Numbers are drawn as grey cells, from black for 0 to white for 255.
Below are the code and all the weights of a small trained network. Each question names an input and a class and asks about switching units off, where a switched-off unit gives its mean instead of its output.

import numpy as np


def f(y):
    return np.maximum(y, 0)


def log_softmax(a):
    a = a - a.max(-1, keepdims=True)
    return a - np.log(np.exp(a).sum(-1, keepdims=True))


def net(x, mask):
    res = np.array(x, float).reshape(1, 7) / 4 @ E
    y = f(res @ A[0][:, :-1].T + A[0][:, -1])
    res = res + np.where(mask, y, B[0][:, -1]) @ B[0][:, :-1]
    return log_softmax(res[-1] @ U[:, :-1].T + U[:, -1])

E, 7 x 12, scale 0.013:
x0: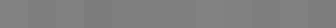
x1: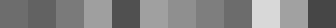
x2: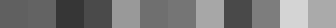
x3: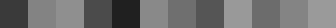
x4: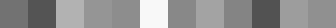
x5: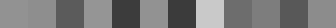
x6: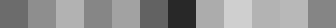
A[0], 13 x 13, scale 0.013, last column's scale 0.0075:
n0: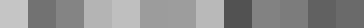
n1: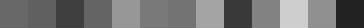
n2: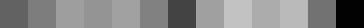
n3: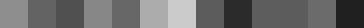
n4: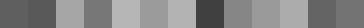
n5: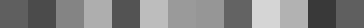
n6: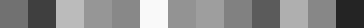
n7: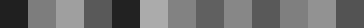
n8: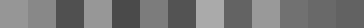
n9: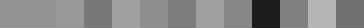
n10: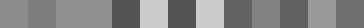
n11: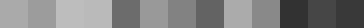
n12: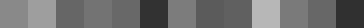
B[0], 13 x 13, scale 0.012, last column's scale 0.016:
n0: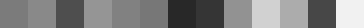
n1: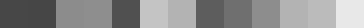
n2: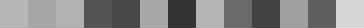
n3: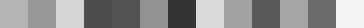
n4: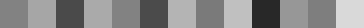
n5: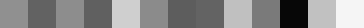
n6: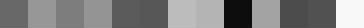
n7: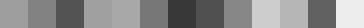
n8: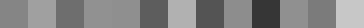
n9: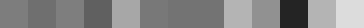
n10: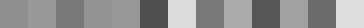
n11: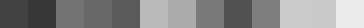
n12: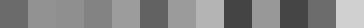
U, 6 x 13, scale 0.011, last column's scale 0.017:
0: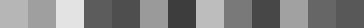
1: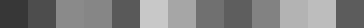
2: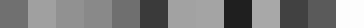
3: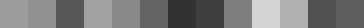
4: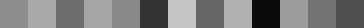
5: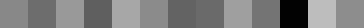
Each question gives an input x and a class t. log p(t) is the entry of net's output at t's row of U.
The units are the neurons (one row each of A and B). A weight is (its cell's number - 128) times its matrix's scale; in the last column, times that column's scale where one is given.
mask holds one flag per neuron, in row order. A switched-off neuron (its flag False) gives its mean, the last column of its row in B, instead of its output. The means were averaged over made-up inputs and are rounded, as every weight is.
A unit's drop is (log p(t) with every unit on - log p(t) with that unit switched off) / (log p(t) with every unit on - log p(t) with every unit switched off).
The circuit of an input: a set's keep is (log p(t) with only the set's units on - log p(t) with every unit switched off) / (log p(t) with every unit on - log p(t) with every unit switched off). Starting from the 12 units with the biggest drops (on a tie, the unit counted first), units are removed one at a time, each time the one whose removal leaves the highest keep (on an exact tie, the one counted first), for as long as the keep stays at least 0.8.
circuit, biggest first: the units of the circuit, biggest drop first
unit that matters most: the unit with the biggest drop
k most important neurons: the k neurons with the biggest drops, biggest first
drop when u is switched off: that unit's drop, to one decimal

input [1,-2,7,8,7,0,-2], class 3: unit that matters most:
n7
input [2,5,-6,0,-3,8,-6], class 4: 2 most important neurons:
n8, n10
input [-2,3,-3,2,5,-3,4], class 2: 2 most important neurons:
n6, n3
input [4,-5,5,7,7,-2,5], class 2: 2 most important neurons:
n6, n0
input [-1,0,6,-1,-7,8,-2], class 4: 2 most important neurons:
n8, n6
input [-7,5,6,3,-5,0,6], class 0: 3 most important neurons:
n2, n11, n6
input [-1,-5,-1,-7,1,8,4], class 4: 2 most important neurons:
n10, n7
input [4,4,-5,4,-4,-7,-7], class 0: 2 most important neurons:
n3, n10
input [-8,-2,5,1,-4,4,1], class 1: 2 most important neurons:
n1, n6
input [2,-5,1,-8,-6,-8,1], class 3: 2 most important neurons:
n0, n10
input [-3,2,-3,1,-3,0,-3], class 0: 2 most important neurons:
n6, n1
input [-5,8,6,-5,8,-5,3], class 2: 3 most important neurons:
n6, n9, n11
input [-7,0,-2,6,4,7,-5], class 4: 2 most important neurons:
n10, n0
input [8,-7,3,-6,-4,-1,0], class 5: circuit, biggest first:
n9
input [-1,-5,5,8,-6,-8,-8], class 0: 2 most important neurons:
n3, n0
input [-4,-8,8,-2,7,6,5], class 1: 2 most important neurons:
n1, n5
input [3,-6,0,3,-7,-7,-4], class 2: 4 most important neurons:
n12, n5, n10, n8
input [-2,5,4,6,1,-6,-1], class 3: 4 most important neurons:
n7, n10, n8, n11
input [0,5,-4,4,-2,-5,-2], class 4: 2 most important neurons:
n4, n0
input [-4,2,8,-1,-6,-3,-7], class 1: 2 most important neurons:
n1, n2
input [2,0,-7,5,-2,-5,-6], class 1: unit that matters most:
n11
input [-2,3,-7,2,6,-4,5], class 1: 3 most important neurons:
n11, n3, n12
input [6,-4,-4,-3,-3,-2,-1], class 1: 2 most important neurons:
n5, n11
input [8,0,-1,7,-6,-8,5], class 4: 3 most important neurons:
n4, n0, n6
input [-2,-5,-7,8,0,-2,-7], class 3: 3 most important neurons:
n7, n2, n1
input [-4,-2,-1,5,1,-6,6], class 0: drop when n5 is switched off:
0.1
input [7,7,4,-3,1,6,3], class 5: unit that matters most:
n5
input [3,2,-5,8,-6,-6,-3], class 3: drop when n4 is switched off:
0.0
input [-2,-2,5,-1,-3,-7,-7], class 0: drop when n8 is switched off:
0.1
